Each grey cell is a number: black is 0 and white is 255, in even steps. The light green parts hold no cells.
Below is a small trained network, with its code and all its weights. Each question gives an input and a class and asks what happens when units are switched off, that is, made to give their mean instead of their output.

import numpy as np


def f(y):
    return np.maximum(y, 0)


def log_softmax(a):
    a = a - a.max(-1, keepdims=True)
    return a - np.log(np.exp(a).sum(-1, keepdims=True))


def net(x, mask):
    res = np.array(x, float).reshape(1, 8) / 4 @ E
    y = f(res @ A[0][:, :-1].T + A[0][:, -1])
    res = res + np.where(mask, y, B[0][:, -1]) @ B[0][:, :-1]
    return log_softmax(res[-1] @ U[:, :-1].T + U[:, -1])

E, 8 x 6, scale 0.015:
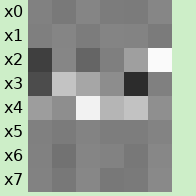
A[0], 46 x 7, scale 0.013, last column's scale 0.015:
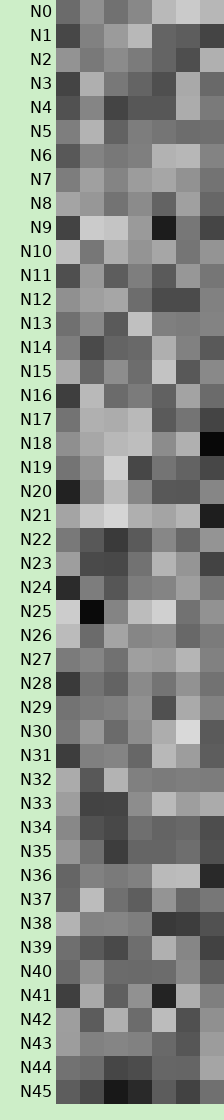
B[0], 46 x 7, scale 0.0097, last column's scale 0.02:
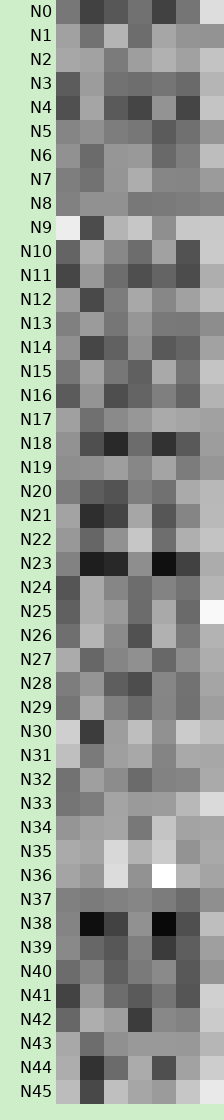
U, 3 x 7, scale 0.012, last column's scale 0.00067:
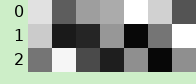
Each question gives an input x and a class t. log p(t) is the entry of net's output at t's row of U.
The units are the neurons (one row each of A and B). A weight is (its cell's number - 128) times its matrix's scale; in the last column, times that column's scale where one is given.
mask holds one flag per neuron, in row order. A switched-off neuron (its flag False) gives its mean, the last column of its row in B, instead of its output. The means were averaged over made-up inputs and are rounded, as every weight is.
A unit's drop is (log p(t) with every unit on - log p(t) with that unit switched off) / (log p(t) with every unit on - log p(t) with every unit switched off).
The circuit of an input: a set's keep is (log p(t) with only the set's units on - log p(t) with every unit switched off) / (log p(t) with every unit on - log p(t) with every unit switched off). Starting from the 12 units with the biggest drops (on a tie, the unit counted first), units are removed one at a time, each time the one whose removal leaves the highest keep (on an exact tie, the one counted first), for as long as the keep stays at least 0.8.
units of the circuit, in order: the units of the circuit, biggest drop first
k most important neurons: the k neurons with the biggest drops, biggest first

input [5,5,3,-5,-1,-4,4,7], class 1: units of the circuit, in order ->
[N23]
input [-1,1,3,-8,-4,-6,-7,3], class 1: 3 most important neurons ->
[N23, N39, N14]
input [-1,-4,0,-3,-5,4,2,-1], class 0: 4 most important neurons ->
[N45, N38, N35, N34]
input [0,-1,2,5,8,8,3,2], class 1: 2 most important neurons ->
[N18, N21]
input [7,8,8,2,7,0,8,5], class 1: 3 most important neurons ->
[N18, N0, N21]
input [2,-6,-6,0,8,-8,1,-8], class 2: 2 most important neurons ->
[N45, N10]
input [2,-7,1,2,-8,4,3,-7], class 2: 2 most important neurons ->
[N4, N41]
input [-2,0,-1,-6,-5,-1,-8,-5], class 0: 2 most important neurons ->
[N45, N35]
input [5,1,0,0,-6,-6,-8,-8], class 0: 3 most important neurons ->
[N45, N35, N0]
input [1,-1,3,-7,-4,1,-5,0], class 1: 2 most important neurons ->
[N23, N39]
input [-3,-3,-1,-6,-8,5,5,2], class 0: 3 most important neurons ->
[N45, N35, N34]
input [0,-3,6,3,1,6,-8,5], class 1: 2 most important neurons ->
[N30, N25]
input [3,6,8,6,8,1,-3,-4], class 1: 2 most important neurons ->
[N18, N21]
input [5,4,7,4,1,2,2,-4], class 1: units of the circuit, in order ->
[N0]
